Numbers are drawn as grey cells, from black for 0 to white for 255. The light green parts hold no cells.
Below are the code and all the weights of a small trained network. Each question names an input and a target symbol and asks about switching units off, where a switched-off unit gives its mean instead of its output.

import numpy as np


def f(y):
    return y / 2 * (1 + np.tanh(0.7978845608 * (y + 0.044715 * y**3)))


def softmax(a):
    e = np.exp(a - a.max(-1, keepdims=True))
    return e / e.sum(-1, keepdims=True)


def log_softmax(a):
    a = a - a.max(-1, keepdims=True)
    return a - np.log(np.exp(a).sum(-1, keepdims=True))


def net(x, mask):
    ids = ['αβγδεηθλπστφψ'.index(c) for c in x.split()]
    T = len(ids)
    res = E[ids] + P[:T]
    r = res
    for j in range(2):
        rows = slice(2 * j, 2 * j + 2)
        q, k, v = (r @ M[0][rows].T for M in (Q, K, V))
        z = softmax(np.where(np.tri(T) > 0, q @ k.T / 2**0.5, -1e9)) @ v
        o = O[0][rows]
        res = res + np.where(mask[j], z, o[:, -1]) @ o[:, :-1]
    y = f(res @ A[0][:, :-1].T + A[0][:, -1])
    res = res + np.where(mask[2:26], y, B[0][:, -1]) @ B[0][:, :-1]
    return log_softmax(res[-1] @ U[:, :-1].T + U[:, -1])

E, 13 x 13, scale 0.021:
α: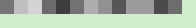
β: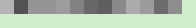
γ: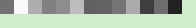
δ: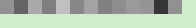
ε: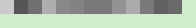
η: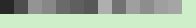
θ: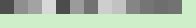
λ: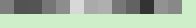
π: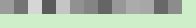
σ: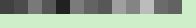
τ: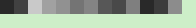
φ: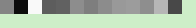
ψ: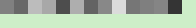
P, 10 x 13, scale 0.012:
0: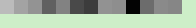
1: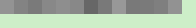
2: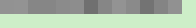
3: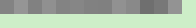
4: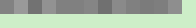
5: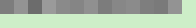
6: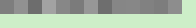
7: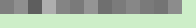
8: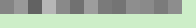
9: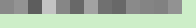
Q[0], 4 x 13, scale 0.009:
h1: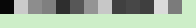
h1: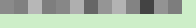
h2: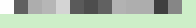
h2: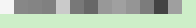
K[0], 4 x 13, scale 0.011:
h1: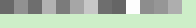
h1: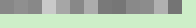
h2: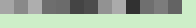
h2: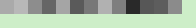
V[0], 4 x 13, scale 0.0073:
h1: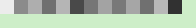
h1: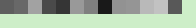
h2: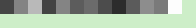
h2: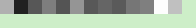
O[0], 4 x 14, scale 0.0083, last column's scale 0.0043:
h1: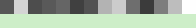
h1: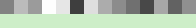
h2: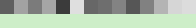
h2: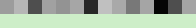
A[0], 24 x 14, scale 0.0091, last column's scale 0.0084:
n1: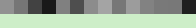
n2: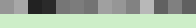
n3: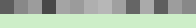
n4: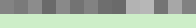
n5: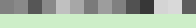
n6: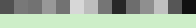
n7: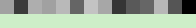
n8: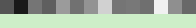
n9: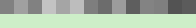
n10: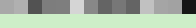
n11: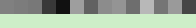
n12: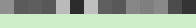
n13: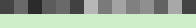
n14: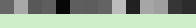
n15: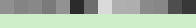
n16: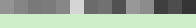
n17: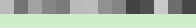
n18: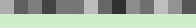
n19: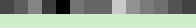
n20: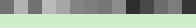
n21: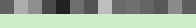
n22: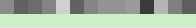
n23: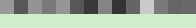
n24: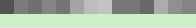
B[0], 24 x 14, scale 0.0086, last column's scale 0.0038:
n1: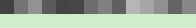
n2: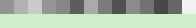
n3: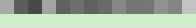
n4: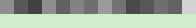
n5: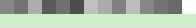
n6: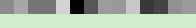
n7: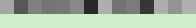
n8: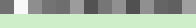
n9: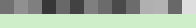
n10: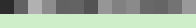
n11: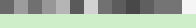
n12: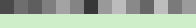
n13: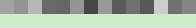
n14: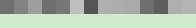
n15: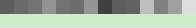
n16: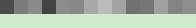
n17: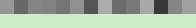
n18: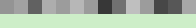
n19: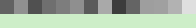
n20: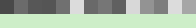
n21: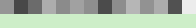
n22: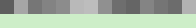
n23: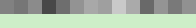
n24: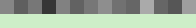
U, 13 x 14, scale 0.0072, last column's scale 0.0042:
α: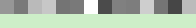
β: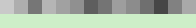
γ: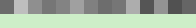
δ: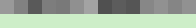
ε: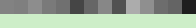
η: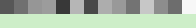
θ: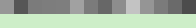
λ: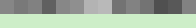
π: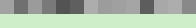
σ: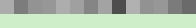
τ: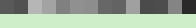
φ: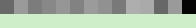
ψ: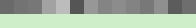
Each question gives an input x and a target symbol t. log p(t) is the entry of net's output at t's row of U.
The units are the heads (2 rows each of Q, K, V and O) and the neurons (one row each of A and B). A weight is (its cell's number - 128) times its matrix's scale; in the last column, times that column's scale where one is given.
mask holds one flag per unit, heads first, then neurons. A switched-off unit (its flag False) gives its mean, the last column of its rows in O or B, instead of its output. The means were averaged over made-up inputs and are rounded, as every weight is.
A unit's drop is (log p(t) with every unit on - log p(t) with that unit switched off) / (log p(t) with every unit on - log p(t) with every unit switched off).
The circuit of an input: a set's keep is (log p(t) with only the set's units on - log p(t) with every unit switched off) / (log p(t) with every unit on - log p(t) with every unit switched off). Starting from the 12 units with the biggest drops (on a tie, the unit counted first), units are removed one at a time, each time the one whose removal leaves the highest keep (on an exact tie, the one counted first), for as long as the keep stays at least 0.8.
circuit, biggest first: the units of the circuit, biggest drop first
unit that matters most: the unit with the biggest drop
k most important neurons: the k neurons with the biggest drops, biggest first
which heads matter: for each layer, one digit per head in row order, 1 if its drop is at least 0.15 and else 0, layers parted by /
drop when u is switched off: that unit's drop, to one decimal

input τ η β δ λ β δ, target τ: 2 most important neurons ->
(n10; n6)
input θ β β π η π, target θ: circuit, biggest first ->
(h2; h1; n18; n12)
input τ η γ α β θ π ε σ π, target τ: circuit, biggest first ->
(h2; h1; n10; n6)
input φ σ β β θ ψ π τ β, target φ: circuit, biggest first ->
(h1; n20; h2; n15)
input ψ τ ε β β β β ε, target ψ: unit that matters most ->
h2
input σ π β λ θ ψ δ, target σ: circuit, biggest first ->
(h1; n7)
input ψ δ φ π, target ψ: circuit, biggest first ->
(h2; n12; h1)
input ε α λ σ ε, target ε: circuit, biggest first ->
(h1; h2; n1)
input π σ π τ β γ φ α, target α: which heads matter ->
10
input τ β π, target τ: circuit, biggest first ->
(h2; h1; n10; n11)
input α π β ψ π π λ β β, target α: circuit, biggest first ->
(h2; n18)
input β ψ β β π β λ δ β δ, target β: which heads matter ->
11
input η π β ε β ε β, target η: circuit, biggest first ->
(h2; n10)
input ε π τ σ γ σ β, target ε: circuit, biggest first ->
(h1; h2; n1)
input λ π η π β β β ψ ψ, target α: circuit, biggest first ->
(h2; n15)
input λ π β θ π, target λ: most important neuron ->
(n16)
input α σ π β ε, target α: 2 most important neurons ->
(n18; n5)
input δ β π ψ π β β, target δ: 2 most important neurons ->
(n11; n19)
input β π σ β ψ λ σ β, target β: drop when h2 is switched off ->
0.3
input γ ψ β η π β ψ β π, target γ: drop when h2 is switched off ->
1.2
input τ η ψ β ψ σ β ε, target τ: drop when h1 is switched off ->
0.7
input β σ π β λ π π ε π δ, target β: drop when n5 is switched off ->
0.1
